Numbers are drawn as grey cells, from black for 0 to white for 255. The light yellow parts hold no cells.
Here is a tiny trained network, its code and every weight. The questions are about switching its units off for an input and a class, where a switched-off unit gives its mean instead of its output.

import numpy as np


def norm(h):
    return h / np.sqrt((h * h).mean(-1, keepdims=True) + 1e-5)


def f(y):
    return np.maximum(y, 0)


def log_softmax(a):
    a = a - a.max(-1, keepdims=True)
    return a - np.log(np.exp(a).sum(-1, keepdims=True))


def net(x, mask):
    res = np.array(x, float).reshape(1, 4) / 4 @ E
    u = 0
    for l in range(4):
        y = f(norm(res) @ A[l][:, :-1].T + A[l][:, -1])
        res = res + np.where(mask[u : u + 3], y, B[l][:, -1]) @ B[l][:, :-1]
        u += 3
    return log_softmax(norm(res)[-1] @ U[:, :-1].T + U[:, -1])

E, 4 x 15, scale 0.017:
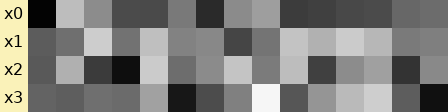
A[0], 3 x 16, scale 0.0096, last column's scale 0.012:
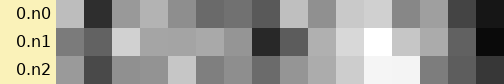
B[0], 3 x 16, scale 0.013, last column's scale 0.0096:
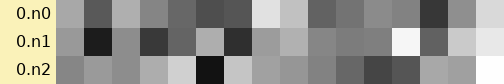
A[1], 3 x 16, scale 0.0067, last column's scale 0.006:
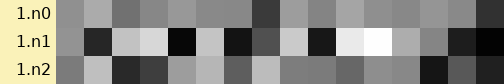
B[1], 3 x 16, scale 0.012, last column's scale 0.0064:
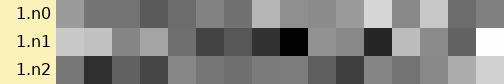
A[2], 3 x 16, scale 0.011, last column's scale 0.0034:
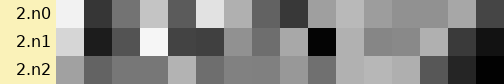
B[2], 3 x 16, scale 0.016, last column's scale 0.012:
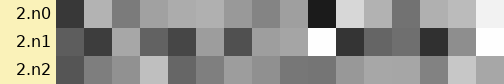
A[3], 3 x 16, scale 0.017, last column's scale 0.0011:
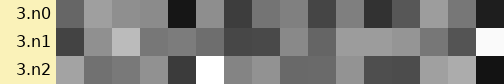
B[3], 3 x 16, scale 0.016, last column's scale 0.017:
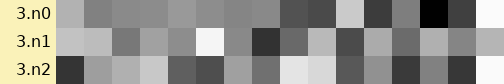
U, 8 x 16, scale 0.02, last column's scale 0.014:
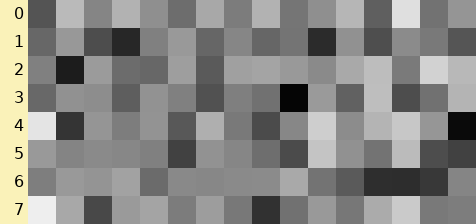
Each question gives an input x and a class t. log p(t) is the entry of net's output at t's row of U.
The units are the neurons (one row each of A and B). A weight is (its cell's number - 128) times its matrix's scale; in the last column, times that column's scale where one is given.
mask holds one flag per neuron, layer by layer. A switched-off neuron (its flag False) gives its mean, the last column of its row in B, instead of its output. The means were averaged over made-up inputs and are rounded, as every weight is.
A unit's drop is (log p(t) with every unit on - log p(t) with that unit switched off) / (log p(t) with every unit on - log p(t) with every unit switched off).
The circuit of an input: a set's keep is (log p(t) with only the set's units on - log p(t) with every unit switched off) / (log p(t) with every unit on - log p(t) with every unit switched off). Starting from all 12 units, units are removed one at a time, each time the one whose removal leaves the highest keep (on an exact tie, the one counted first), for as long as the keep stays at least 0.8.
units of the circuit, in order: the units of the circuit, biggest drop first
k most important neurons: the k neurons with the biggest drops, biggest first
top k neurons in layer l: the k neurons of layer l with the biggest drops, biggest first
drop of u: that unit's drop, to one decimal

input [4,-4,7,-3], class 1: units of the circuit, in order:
(1.n2; 3.n2)
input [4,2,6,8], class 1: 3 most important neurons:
(3.n2; 3.n0; 2.n0)
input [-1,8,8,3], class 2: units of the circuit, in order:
(3.n0)
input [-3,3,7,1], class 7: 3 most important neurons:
(3.n2; 2.n1; 0.n2)
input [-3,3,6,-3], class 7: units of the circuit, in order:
(3.n2; 2.n1)
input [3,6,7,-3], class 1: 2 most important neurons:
(3.n0; 0.n1)
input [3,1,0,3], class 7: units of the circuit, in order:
(3.n1; 3.n2; 2.n1)
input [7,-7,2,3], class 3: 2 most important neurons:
(3.n2; 2.n1)
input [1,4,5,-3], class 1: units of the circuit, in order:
(3.n0; 0.n1; 3.n2)
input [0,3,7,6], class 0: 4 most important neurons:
(3.n0; 2.n1; 0.n1; 0.n2)
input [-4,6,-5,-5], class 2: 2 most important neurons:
(0.n1; 0.n0)
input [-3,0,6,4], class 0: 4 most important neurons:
(3.n0; 0.n2; 2.n1; 0.n1)
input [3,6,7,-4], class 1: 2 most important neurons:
(3.n0; 0.n1)
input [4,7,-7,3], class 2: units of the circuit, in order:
(0.n1)
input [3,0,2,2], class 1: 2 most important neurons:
(3.n2; 3.n0)
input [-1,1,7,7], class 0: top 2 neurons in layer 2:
(2.n1; 2.n2)
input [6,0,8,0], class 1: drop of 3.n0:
0.2
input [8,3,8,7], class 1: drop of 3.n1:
0.1
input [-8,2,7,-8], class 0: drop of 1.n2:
0.0
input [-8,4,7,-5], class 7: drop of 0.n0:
0.2
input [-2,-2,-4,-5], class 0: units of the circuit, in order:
(2.n0)
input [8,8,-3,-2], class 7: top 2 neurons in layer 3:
(3.n1; 3.n2)
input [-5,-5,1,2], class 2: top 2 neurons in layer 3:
(3.n2; 3.n0)
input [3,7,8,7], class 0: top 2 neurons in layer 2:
(2.n1; 2.n2)
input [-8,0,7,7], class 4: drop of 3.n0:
-0.1
